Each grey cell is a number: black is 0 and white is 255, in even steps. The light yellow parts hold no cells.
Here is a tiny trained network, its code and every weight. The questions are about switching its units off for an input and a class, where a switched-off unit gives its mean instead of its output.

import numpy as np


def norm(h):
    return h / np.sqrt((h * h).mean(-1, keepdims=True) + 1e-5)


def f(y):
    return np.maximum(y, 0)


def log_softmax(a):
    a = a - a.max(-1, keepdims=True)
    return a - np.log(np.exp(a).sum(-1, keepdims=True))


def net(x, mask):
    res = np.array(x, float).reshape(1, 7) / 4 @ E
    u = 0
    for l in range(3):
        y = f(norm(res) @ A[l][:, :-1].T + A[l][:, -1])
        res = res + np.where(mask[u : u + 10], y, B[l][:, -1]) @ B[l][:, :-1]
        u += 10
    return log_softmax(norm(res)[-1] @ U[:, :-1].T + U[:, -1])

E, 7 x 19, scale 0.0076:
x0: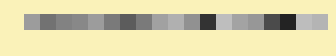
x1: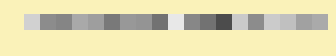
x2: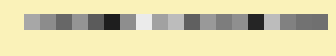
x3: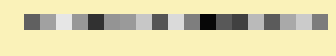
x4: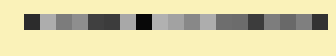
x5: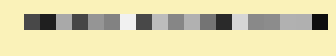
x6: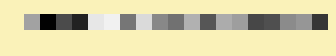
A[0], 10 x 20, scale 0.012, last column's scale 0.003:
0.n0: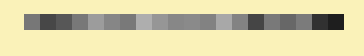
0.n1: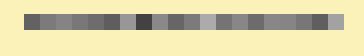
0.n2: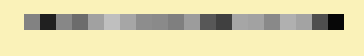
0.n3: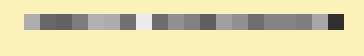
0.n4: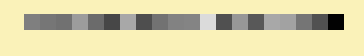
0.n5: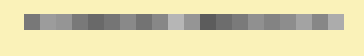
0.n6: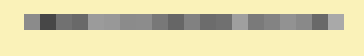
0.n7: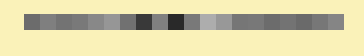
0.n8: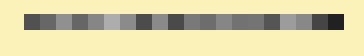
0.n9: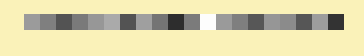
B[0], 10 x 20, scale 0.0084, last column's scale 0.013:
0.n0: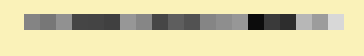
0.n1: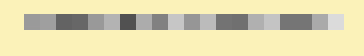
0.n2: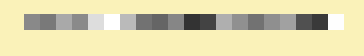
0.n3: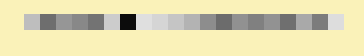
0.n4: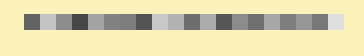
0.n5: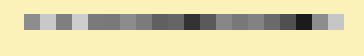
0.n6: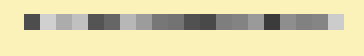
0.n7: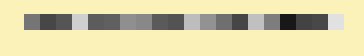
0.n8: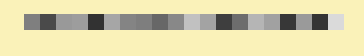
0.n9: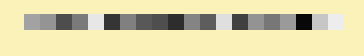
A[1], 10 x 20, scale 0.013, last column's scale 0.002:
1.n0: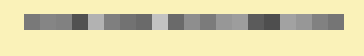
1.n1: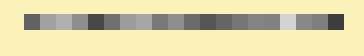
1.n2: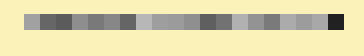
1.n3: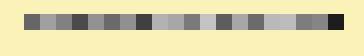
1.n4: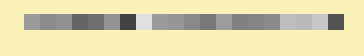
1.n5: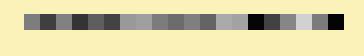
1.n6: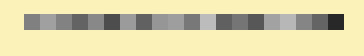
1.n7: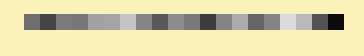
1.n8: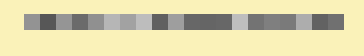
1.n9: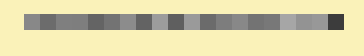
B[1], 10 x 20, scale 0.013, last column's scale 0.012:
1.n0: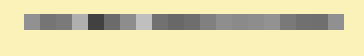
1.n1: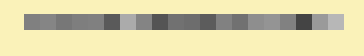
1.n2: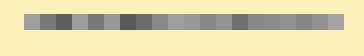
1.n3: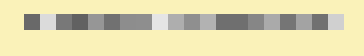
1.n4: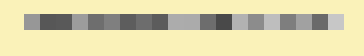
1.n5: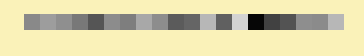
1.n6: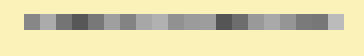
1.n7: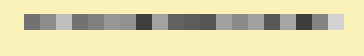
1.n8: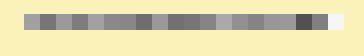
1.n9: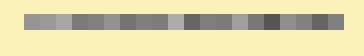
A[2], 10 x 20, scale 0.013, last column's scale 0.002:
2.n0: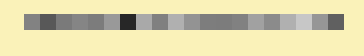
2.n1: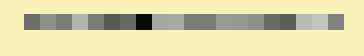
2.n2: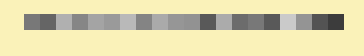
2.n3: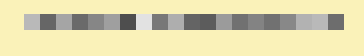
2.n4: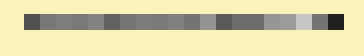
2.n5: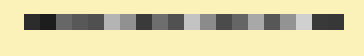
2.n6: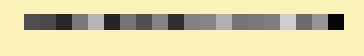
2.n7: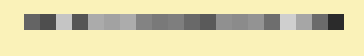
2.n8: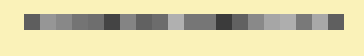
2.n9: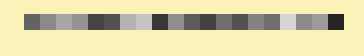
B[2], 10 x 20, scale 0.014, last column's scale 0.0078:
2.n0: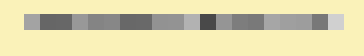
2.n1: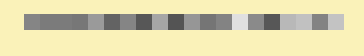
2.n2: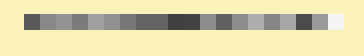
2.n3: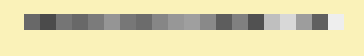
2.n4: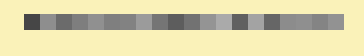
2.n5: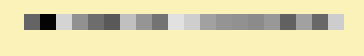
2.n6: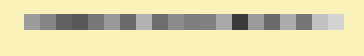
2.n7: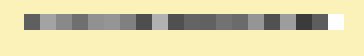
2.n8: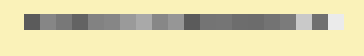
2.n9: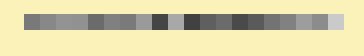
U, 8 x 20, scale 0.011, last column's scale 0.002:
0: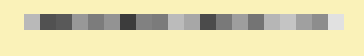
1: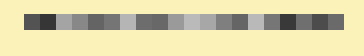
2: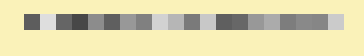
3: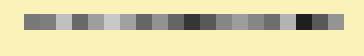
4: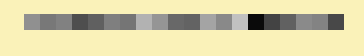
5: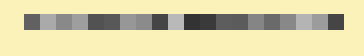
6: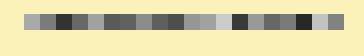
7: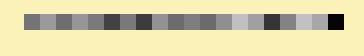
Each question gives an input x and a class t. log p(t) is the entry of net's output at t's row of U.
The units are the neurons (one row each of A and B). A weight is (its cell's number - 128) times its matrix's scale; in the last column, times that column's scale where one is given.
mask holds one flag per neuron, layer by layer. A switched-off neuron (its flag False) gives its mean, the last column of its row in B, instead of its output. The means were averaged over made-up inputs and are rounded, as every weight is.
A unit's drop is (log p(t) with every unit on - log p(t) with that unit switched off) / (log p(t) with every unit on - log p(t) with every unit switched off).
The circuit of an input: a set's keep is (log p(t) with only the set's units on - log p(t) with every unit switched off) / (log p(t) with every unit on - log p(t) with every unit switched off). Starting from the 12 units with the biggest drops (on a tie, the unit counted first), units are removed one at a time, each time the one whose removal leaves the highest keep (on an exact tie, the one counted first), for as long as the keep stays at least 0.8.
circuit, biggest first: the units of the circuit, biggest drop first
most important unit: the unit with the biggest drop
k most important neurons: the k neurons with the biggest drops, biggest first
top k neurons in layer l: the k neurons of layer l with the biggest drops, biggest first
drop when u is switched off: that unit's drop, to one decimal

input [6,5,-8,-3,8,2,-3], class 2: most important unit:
0.n1
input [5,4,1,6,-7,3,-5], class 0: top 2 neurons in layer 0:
[0.n3; 0.n6]
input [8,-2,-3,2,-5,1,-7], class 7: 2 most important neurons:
[2.n1; 0.n6]
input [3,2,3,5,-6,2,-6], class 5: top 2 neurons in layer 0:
[0.n5; 0.n1]
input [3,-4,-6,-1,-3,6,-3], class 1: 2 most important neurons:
[0.n8; 0.n7]
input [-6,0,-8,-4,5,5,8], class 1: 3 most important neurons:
[0.n8; 0.n7; 2.n5]
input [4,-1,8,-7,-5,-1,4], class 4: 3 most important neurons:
[0.n0; 1.n5; 0.n1]
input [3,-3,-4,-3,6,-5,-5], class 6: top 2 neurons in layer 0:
[0.n7; 0.n8]
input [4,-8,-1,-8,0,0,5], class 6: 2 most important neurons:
[0.n9; 0.n7]
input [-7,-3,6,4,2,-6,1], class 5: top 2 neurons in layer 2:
[2.n9; 2.n8]
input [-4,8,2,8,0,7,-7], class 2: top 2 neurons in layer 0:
[0.n4; 0.n6]
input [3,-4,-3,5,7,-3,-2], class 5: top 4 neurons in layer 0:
[0.n5; 0.n4; 0.n3; 0.n9]
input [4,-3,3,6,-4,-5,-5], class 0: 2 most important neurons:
[0.n6; 1.n4]
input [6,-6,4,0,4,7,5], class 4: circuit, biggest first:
[0.n0]
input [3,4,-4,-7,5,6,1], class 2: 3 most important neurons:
[0.n4; 0.n1; 1.n3]
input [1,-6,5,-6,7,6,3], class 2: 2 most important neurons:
[0.n4; 0.n1]
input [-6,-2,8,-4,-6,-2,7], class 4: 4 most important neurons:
[0.n0; 1.n5; 0.n1; 0.n3]
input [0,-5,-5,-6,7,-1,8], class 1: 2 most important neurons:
[0.n8; 2.n5]
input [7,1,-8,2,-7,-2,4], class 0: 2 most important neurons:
[0.n3; 1.n4]
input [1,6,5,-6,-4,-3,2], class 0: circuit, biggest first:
[0.n3]
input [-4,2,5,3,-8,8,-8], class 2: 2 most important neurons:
[0.n4; 1.n3]
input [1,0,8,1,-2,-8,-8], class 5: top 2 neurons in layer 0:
[0.n3; 0.n1]
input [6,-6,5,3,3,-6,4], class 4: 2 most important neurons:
[1.n5; 0.n0]
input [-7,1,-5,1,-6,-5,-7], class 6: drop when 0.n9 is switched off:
0.4
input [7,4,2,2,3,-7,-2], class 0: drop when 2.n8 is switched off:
0.0
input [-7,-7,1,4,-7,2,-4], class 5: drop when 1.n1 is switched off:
0.1
